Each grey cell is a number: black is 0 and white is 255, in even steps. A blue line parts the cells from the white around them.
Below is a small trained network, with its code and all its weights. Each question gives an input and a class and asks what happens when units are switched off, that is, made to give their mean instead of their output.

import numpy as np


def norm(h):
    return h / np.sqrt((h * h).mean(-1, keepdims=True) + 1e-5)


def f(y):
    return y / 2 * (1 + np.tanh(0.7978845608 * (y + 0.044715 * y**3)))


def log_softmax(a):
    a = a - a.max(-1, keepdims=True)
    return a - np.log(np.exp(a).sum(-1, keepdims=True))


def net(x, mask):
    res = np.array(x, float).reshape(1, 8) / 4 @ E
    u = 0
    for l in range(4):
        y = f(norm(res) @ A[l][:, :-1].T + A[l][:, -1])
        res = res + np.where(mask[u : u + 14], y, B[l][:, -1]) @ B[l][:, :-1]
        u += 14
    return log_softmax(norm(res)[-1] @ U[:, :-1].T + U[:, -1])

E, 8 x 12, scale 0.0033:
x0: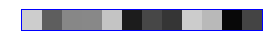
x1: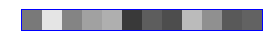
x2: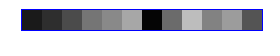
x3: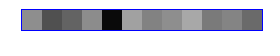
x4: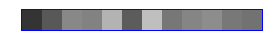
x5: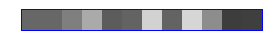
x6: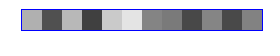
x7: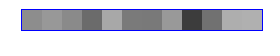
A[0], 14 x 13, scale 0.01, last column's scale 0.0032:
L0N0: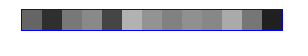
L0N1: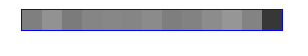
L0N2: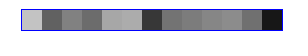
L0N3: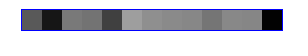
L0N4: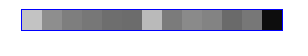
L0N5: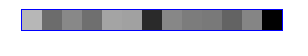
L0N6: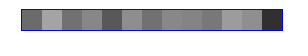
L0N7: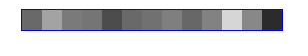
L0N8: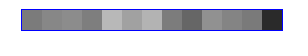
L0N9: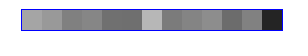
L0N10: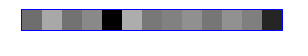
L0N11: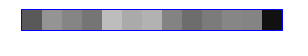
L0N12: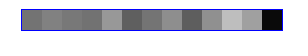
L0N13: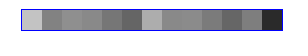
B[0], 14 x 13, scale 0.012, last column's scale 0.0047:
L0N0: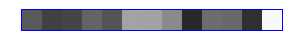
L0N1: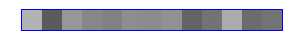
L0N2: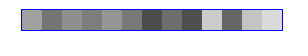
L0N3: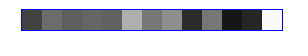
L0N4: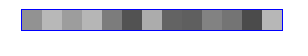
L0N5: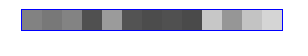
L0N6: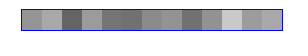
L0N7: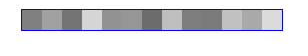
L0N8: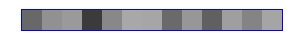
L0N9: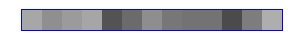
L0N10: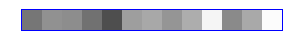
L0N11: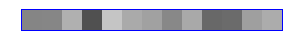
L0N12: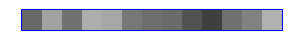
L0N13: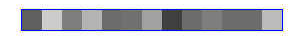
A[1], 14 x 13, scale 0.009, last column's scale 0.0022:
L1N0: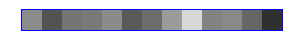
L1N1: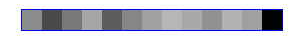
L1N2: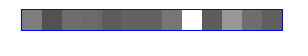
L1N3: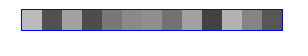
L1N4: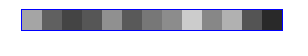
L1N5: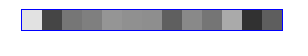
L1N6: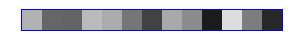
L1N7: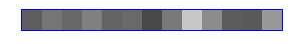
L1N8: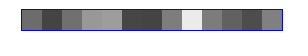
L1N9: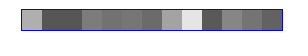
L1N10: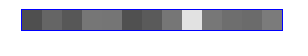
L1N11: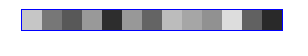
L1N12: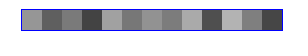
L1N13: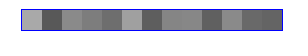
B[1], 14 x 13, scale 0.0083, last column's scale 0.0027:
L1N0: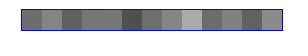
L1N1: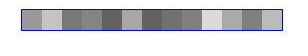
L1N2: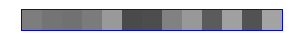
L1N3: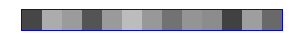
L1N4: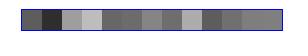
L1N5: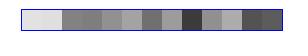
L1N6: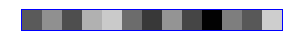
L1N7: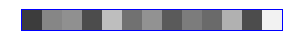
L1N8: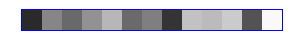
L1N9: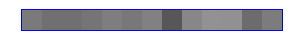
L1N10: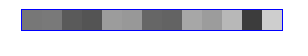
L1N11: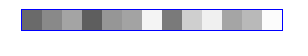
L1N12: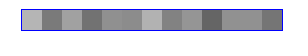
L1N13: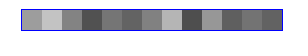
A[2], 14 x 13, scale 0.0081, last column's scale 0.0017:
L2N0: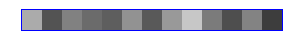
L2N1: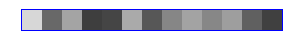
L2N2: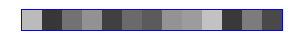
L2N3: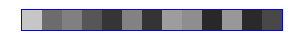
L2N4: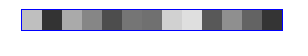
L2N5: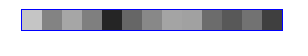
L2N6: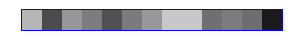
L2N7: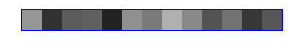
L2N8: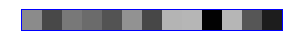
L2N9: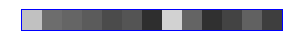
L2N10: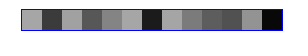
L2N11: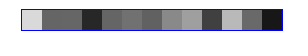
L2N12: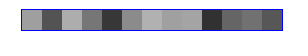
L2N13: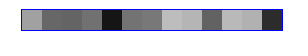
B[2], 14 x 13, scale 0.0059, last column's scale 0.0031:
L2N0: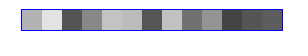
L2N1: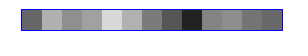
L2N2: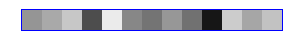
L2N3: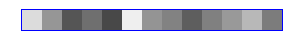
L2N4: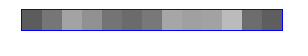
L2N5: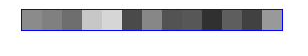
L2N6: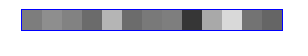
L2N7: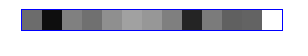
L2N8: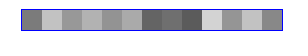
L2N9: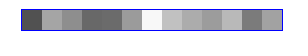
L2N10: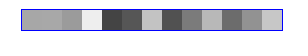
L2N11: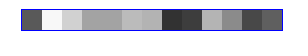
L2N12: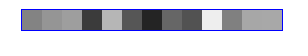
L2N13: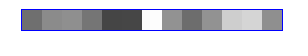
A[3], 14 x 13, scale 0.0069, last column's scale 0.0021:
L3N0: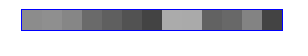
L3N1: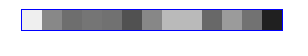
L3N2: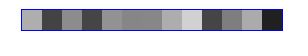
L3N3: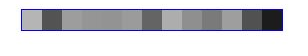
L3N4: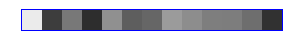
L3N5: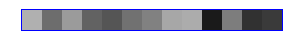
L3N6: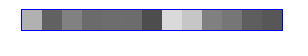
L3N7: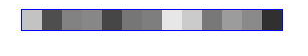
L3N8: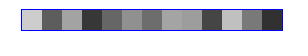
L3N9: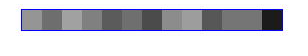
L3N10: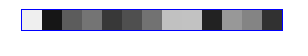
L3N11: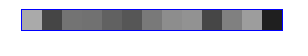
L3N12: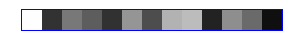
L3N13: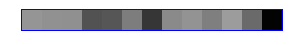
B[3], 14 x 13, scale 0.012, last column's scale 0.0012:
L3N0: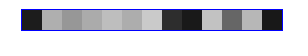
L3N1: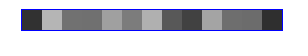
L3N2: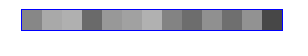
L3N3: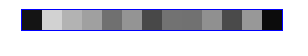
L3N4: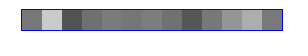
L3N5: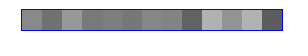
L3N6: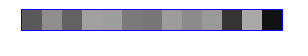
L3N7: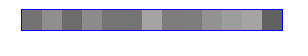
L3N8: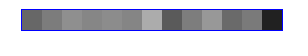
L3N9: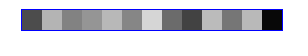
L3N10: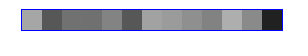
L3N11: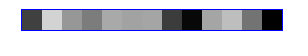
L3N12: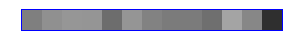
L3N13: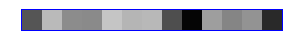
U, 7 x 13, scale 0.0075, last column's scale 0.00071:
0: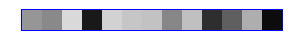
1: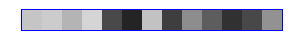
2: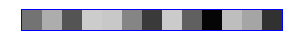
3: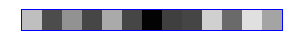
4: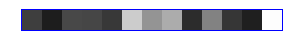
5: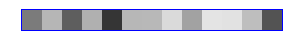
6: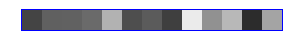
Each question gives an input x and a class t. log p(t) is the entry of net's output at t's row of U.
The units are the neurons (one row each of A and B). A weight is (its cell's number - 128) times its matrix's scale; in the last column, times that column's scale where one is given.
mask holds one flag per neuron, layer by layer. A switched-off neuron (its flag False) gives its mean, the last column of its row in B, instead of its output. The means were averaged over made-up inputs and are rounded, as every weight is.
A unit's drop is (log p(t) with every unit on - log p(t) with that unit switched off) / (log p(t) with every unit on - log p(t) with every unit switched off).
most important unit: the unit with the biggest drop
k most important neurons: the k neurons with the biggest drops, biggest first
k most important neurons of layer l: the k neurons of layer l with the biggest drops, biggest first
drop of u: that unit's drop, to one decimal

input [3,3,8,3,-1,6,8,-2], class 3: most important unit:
L0N2
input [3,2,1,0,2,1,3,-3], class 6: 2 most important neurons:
(L1N8, L0N10)
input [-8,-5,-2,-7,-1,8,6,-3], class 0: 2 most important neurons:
(L0N11, L0N8)
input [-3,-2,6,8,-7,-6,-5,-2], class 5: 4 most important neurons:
(L0N10, L0N7, L0N6, L1N11)
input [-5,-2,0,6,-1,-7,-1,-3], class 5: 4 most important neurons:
(L0N10, L0N7, L0N6, L1N11)
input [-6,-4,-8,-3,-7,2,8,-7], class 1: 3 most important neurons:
(L0N4, L0N13, L0N9)
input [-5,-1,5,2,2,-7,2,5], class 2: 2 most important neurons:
(L0N7, L0N12)
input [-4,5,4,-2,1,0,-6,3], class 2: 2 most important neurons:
(L1N6, L0N12)
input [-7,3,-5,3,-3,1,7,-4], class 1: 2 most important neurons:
(L0N7, L0N4)
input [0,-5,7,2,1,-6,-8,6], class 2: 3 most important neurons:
(L0N7, L0N12, L1N6)
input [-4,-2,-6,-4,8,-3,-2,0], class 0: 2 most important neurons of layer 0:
(L0N11, L0N8)
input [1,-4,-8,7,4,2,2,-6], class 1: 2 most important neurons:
(L0N4, L0N13)
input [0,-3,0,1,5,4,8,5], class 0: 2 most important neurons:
(L0N11, L0N8)
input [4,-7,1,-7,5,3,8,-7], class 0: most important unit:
L0N8
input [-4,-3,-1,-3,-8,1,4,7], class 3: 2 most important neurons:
(L0N2, L0N5)
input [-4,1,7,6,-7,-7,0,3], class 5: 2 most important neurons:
(L0N10, L0N7)
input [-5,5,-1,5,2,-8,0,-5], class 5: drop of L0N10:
0.2
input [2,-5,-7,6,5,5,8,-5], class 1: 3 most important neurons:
(L0N4, L0N13, L0N9)
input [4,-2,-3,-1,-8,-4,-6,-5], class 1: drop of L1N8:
0.2
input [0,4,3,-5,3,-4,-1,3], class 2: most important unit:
L0N12
